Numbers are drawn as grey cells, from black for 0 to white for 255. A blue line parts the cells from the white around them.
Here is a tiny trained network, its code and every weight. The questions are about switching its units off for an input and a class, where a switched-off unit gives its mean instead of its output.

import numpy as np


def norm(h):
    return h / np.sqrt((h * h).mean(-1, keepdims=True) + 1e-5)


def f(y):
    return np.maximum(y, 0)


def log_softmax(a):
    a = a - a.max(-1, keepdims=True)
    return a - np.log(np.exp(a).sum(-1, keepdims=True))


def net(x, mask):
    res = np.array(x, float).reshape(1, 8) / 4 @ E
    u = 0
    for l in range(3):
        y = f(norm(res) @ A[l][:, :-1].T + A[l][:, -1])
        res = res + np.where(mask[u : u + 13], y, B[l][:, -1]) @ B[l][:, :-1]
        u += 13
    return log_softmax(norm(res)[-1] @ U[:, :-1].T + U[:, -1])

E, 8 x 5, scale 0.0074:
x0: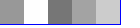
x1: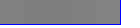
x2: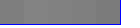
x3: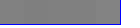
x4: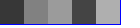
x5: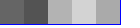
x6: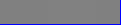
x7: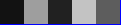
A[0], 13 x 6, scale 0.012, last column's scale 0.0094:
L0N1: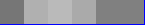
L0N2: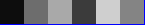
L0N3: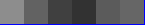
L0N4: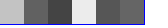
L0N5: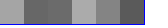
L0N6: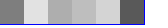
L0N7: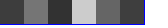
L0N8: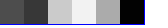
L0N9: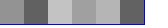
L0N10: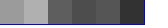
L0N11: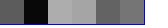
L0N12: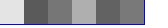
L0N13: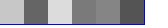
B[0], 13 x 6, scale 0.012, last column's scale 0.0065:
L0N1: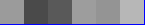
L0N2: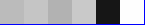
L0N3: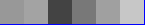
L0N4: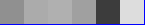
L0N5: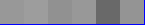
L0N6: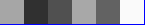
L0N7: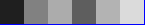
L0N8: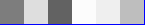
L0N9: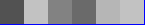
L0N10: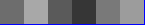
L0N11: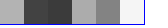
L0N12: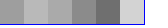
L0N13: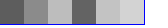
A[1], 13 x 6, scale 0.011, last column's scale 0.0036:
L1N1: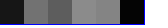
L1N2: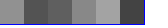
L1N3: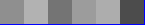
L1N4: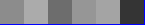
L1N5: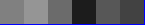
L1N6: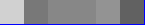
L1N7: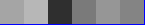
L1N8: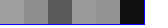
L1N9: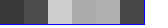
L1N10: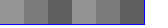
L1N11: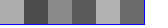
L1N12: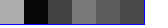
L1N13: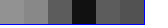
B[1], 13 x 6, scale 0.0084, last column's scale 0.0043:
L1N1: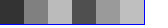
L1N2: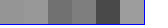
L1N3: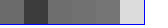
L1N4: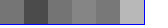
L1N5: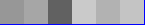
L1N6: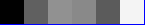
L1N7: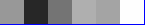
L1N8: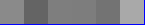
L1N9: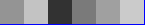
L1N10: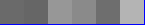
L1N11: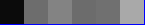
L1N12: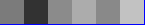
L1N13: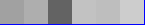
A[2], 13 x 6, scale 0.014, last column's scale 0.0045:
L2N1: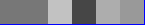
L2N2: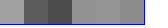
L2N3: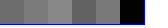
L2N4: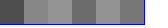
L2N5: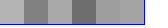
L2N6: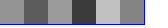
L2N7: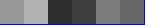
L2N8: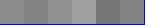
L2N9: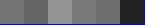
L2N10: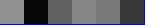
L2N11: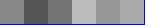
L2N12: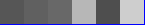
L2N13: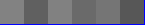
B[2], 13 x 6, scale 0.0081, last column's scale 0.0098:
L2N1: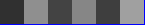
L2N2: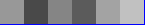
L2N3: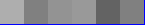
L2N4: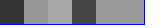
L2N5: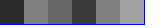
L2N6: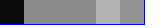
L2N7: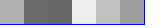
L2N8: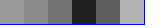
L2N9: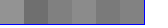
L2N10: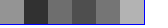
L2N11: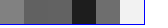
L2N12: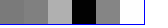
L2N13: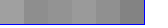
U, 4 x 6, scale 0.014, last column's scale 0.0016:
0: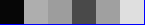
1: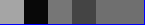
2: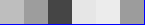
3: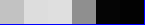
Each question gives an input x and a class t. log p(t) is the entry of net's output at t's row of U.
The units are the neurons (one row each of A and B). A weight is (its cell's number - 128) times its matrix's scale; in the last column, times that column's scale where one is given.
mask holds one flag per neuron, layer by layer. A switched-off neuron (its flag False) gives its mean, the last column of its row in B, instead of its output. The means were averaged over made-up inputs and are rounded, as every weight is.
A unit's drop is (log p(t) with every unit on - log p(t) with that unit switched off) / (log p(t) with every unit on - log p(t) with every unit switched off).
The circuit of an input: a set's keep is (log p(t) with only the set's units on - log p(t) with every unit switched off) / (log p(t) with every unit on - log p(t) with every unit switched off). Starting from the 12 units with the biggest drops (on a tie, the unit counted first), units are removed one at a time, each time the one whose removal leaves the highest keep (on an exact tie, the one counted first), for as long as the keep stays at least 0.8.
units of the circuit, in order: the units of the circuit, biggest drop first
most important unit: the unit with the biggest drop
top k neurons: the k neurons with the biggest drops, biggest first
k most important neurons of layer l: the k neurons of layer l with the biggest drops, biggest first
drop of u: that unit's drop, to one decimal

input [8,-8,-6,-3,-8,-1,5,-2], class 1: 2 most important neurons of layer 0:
[L0N2 L0N6]
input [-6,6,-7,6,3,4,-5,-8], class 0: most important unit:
L0N13
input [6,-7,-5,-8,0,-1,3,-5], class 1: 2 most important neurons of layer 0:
[L0N6 L0N7]
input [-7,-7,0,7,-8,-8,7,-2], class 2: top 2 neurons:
[L0N3 L0N6]
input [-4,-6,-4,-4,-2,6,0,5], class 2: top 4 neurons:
[L0N8 L0N11 L1N9 L1N6]
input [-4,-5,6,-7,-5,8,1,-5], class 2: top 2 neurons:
[L0N8 L0N11]
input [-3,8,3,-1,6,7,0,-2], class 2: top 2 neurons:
[L0N8 L0N11]
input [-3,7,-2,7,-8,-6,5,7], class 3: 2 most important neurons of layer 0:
[L0N4 L0N13]
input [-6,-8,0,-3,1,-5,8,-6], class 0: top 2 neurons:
[L0N13 L0N6]
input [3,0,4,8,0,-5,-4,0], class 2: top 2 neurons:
[L0N10 L0N11]
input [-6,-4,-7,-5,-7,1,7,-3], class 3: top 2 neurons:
[L0N12 L0N4]
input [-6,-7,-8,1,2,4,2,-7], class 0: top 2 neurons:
[L0N13 L0N6]
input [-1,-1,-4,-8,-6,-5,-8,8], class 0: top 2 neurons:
[L0N7 L0N2]
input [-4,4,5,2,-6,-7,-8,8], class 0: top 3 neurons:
[L0N7 L0N2 L1N1]
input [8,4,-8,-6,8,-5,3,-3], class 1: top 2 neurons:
[L0N6 L0N4]
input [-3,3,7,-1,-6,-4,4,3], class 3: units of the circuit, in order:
[L0N4]
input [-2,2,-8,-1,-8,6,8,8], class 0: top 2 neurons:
[L0N7 L0N2]
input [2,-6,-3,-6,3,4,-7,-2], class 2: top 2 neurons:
[L0N8 L0N9]
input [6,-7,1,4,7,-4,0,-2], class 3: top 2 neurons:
[L0N2 L0N11]
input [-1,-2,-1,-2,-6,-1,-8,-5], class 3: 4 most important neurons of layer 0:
[L0N12 L0N4 L0N7 L0N5]
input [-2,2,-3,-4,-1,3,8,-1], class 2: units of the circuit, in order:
[L0N8]
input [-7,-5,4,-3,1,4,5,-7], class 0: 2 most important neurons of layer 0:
[L0N13 L0N6]
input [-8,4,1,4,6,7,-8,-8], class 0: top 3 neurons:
[L0N13 L0N6 L0N9]
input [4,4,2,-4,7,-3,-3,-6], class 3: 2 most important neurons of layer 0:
[L0N2 L0N7]
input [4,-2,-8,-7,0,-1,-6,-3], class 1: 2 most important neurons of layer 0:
[L0N6 L0N7]
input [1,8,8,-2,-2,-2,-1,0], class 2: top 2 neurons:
[L0N10 L0N2]
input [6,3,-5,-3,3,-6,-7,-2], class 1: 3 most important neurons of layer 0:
[L0N6 L0N7 L0N9]
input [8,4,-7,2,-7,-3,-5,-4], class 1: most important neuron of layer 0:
[L0N2]
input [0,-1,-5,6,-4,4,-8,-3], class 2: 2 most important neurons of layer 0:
[L0N8 L0N2]
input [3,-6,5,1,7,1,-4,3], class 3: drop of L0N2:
0.7
